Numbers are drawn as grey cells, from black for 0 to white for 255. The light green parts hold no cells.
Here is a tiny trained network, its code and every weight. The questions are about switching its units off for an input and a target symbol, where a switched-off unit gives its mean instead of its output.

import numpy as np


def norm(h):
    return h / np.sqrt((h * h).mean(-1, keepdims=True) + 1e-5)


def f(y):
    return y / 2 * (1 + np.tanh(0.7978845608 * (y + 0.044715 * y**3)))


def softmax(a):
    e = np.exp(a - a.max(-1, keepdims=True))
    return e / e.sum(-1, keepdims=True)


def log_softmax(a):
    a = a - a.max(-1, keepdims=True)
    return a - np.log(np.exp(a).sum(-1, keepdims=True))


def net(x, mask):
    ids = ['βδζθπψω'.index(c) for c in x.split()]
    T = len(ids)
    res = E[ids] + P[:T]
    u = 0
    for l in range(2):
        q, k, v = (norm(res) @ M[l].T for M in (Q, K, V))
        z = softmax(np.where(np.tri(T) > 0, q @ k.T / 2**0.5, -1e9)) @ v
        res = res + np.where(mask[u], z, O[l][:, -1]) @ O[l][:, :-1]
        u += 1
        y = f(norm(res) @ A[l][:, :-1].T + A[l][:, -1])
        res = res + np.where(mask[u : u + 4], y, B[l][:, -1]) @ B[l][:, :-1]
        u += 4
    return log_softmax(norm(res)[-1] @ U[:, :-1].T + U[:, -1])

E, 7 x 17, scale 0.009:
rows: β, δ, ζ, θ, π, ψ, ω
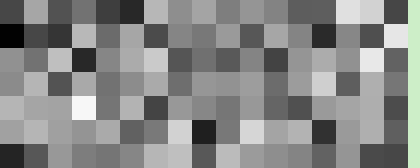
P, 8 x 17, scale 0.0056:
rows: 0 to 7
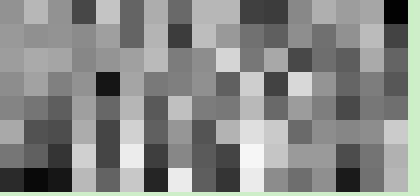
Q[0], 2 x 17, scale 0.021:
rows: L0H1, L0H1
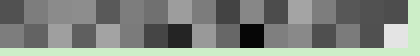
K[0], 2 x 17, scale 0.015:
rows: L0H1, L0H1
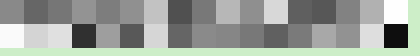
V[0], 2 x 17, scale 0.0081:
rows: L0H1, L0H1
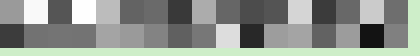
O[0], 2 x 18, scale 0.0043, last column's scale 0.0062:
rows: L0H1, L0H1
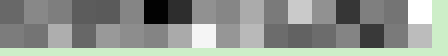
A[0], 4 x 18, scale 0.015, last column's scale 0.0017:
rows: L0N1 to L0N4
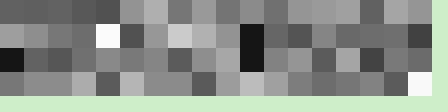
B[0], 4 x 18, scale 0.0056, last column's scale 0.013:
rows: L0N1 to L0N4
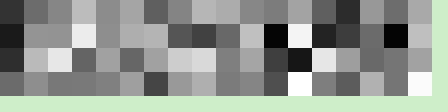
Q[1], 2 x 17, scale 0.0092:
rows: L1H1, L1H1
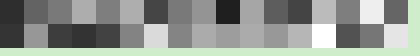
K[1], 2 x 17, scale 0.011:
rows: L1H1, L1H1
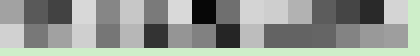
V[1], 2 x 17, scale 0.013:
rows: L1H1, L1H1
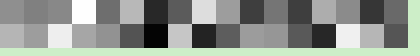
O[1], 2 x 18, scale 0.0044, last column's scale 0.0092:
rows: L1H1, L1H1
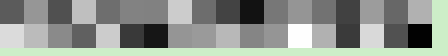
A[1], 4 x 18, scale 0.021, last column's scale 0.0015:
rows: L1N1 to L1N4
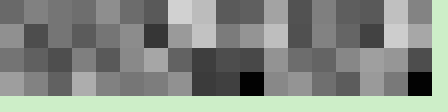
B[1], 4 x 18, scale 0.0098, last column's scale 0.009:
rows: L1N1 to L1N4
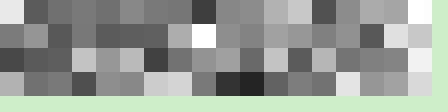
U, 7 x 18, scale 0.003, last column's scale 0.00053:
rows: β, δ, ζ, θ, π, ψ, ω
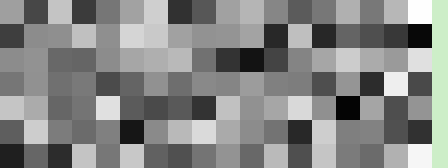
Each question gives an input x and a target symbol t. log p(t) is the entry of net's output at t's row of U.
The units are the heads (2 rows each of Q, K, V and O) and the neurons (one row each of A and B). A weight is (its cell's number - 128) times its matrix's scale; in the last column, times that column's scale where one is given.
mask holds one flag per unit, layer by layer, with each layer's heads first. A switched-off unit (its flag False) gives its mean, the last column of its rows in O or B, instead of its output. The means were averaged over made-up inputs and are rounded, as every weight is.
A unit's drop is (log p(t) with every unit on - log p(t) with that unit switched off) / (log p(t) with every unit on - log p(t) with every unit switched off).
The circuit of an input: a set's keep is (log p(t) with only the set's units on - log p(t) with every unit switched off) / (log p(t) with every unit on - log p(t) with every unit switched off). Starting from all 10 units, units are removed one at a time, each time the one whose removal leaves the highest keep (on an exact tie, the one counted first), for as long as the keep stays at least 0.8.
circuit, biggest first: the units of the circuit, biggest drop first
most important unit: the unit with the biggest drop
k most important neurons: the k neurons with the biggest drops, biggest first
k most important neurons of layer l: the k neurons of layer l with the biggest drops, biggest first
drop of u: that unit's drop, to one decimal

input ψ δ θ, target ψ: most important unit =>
L0H1
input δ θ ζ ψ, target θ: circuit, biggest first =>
L0H1, L0N2, L1N2
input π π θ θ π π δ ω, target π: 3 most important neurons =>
L0N3, L1N1, L0N2
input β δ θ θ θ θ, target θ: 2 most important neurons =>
L0N2, L1N2
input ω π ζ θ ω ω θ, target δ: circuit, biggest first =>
L0H1, L0N2
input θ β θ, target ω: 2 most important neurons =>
L1N3, L0N2
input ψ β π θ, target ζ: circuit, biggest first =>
L1N4, L1H1
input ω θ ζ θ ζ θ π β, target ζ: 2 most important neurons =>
L1N4, L0N2
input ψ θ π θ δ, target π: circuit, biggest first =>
L0N3, L1H1, L1N1
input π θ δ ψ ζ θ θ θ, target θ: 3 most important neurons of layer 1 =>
L1N2, L1N1, L1N3
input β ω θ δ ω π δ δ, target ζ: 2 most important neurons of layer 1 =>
L1N4, L1N3
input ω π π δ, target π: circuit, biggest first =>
L0N3, L0N2, L1H1, L1N1
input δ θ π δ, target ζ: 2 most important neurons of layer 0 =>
L0N3, L0N2
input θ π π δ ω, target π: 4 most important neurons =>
L0N2, L0N3, L1N1, L1N4
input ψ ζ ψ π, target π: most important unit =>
L1H1
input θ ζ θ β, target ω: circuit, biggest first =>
L1H1, L1N3, L0H1
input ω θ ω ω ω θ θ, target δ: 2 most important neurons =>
L0N2, L1N3
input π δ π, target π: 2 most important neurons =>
L0N3, L0N2
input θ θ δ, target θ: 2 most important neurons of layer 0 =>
L0N3, L0N2
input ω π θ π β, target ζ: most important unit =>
L1N4
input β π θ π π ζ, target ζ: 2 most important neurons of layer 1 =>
L1N4, L1N1
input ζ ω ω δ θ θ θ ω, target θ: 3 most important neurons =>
L0N2, L1N2, L1N1
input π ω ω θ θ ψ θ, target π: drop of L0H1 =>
0.2
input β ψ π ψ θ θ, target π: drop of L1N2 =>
0.1
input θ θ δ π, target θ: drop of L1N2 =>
0.3
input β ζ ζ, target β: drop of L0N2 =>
0.1
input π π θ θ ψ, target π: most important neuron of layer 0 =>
L0N2
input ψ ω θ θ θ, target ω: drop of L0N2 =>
0.1
